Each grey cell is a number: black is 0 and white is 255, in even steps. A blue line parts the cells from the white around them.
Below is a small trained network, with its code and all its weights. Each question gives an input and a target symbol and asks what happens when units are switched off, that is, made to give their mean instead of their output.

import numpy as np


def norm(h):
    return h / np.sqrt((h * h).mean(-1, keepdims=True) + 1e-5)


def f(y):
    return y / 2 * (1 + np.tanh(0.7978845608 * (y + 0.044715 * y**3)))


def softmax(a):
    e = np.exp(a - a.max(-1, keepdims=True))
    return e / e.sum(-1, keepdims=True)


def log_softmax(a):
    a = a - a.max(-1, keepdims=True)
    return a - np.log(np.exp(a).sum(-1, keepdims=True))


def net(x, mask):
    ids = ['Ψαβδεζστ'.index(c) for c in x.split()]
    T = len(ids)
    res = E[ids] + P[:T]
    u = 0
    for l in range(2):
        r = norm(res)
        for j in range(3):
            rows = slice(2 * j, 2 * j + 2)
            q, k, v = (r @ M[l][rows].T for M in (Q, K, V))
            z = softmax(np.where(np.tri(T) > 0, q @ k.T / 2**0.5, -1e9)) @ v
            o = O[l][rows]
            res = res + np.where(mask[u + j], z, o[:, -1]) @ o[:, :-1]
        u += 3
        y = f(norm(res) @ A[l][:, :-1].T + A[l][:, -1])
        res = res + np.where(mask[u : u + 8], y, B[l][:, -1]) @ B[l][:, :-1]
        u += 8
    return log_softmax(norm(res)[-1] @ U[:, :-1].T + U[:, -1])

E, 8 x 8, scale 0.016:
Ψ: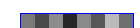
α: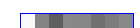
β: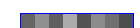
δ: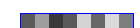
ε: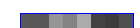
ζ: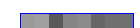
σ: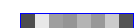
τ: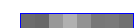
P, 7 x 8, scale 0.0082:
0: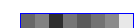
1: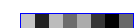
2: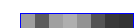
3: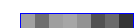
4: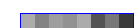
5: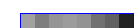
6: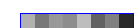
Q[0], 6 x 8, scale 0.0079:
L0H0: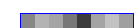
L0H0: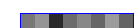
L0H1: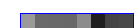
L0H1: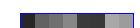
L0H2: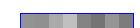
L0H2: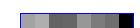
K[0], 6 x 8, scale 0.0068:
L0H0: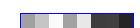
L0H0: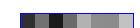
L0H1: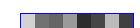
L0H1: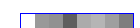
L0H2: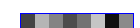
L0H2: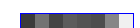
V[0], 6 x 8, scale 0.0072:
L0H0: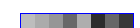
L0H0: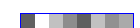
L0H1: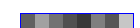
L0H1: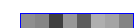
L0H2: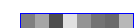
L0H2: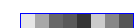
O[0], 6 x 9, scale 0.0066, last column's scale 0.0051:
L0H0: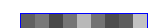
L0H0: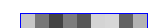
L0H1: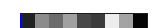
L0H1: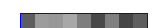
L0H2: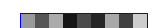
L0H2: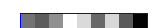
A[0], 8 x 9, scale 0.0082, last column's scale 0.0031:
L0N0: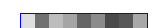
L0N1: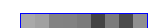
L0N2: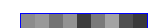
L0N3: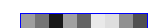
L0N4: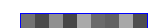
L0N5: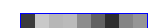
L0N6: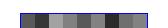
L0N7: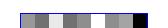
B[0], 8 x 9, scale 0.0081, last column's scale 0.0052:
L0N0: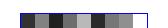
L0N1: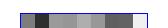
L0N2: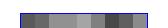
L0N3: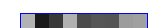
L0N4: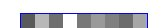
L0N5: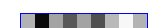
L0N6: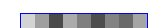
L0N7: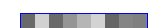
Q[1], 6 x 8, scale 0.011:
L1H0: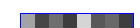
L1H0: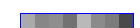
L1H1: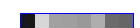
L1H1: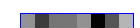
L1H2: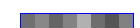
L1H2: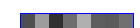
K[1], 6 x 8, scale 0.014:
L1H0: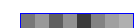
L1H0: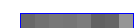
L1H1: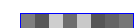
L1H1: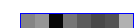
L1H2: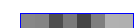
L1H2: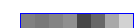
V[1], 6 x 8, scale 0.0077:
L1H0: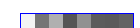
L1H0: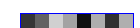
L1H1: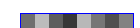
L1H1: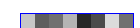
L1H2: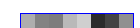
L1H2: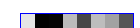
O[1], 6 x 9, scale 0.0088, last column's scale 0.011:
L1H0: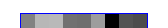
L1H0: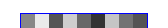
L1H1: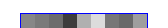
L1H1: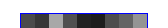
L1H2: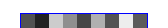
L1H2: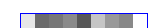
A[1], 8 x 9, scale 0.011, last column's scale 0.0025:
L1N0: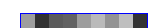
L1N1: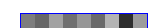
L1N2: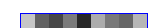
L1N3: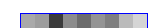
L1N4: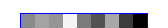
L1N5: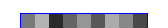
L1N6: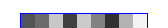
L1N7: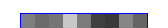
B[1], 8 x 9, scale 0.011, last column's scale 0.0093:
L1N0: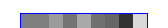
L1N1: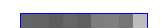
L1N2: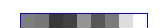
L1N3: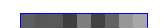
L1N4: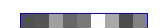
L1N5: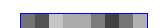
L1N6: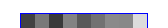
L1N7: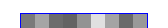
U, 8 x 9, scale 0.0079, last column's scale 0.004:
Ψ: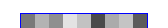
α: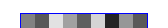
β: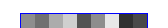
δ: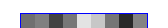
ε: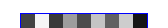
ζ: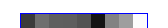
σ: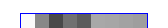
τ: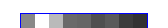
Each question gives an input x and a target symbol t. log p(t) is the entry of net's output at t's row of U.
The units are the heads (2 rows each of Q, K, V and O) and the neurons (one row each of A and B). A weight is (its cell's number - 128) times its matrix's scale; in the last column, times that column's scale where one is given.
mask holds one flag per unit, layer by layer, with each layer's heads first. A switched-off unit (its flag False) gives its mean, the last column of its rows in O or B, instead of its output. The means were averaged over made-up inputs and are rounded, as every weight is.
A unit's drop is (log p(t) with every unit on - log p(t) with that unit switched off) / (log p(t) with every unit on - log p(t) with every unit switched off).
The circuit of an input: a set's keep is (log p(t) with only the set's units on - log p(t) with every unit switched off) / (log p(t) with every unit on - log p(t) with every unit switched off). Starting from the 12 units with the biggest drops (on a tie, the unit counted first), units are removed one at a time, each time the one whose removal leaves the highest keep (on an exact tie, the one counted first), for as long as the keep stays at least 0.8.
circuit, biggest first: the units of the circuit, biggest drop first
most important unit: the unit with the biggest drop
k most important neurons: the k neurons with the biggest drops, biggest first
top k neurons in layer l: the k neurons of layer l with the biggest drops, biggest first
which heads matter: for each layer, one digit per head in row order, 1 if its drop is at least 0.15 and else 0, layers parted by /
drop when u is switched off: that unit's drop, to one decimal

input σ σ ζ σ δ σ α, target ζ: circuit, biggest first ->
L1H1, L0H0, L0N3
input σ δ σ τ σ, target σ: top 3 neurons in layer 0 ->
L0N3, L0N0, L0N2
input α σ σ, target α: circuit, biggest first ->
L1H2
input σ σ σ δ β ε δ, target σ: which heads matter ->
100 / 001
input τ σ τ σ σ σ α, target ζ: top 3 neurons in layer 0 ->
L0N6, L0N1, L0N7
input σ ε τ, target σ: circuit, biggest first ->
L0H0, L0N3, L1H2
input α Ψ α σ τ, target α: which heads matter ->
001 / 101
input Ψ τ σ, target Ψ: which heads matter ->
101 / 100
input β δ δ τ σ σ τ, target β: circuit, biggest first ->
L1H0, L1N4, L1H1, L0H0
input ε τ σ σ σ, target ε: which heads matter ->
100 / 101
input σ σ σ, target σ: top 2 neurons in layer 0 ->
L0N3, L0N0
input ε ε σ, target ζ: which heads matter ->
100 / 001
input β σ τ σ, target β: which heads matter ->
010 / 100
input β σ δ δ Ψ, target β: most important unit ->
L0H1
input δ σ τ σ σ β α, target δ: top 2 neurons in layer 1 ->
L1N2, L1N3
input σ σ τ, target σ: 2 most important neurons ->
L0N3, L1N6
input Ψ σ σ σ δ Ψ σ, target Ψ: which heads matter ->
101 / 101
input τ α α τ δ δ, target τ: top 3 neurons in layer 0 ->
L0N5, L0N0, L0N4
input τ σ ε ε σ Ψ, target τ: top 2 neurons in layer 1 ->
L1N2, L1N3
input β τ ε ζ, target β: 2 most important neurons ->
L1N4, L1N2
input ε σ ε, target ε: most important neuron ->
L1N7
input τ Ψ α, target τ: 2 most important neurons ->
L0N0, L1N2
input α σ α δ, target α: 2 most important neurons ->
L0N0, L1N2
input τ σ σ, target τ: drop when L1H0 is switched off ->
0.5
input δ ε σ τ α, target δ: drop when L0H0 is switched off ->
0.2
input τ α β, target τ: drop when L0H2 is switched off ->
0.8
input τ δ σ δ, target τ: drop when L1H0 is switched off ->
0.6
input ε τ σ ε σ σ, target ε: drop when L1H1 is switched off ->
0.1
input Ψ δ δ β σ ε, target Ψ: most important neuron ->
L0N5
